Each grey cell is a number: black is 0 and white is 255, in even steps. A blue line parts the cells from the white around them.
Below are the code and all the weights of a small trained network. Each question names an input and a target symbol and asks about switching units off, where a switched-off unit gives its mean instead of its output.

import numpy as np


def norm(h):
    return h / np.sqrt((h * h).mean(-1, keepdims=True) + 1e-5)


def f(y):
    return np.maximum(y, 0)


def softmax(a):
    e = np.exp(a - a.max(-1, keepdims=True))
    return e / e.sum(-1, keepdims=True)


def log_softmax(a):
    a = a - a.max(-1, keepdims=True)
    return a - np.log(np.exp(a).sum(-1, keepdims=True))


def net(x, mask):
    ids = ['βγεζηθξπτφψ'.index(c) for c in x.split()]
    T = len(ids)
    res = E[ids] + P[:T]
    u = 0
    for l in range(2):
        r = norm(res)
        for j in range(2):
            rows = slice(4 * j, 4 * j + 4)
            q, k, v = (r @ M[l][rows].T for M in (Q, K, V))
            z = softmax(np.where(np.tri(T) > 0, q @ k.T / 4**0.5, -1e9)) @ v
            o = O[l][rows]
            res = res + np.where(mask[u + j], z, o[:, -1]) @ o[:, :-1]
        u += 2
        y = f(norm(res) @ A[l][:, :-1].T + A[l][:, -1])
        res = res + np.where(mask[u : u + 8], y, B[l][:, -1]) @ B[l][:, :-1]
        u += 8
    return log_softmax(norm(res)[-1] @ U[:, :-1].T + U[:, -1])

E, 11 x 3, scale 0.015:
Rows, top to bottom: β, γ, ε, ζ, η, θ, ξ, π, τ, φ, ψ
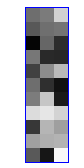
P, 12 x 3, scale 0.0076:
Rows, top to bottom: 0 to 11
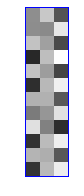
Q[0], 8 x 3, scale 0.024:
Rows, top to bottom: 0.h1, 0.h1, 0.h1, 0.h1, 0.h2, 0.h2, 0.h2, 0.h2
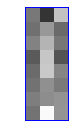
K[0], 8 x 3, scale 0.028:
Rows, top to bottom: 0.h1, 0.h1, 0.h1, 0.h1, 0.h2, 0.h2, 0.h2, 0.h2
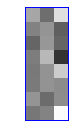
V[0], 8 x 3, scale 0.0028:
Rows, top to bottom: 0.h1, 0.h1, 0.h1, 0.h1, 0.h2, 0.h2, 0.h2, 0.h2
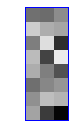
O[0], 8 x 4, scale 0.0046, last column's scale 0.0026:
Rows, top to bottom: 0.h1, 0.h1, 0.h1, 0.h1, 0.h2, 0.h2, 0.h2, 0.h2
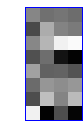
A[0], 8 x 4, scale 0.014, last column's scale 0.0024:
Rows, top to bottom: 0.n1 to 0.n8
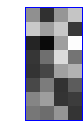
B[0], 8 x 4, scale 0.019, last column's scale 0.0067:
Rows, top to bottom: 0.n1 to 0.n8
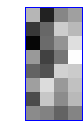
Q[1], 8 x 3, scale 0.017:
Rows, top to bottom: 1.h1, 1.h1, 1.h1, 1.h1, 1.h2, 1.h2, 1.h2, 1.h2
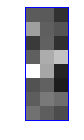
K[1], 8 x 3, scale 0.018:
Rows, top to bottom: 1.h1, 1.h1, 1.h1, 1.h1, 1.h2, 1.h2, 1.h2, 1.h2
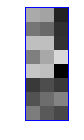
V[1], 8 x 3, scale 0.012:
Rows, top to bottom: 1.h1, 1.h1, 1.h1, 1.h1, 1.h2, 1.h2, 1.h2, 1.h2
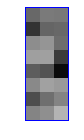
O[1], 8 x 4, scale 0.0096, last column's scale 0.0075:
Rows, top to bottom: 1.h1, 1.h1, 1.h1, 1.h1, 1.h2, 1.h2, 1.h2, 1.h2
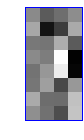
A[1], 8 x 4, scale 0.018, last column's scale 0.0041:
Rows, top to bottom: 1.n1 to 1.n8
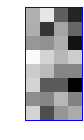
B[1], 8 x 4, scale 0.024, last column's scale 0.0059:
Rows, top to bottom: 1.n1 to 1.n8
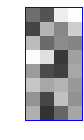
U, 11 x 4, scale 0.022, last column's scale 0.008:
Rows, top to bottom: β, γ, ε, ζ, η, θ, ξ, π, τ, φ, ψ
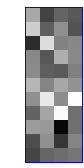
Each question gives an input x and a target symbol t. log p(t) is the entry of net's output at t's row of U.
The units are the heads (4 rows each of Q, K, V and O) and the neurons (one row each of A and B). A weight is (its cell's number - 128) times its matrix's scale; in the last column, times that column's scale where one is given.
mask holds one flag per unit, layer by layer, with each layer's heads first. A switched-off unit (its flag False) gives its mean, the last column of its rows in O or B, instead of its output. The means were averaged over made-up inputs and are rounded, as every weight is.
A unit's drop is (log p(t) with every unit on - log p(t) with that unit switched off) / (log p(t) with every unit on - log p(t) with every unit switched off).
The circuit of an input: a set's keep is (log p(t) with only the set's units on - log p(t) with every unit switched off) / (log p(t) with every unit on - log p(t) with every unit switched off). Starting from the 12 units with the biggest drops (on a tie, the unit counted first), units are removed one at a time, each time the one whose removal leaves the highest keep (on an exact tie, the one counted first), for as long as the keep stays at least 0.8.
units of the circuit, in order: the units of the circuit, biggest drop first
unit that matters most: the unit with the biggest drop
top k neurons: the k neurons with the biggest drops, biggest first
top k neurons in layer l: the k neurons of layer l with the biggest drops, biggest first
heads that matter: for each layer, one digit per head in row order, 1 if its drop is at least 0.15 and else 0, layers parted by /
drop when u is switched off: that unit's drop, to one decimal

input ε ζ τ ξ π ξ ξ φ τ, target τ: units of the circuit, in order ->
[0.n3; 1.n1]
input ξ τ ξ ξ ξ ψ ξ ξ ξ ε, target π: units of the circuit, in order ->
[1.h1; 0.n3]
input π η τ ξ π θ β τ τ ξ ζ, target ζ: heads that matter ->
01 / 11
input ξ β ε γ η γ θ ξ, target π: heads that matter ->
00 / 01
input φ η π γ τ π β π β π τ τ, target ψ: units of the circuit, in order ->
[0.n4; 1.n1]
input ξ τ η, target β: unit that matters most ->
0.n3
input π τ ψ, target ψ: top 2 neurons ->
[0.n3; 0.n2]
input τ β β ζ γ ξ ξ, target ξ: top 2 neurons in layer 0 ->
[0.n3; 0.n7]
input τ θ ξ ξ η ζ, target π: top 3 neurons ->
[0.n3; 0.n5; 0.n6]
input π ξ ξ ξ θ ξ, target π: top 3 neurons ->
[1.n1; 0.n3; 0.n5]
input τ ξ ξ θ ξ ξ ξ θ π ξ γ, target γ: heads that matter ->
10 / 00
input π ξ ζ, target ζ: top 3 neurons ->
[1.n8; 0.n5; 1.n2]
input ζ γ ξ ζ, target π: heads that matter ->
00 / 11
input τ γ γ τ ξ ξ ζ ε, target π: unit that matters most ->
0.n3
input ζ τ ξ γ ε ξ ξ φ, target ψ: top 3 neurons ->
[0.n2; 0.n6; 1.n4]
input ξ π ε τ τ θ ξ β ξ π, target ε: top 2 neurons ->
[0.n2; 1.n1]
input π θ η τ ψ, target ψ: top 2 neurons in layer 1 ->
[1.n2; 1.n1]
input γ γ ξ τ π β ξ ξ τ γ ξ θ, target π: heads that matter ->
01 / 10
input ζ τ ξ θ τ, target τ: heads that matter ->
00 / 00
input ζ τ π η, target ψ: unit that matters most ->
0.n2
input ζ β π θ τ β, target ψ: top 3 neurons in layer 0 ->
[0.n2; 0.n6; 0.n7]
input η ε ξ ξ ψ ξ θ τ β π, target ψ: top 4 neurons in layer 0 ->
[0.n2; 0.n6; 0.n5; 0.n7]
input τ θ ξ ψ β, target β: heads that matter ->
10 / 00
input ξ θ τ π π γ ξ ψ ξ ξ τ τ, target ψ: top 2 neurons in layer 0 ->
[0.n4; 0.n5]
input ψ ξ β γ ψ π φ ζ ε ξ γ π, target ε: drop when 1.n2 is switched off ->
-0.1
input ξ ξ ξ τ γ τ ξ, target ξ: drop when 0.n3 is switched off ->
0.5
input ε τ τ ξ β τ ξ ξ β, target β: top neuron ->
[0.n1]
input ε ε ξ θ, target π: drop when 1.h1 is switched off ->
0.3
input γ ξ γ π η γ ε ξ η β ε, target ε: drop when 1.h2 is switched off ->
0.0
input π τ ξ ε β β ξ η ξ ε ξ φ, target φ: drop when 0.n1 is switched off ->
0.1
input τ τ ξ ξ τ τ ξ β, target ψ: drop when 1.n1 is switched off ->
0.2
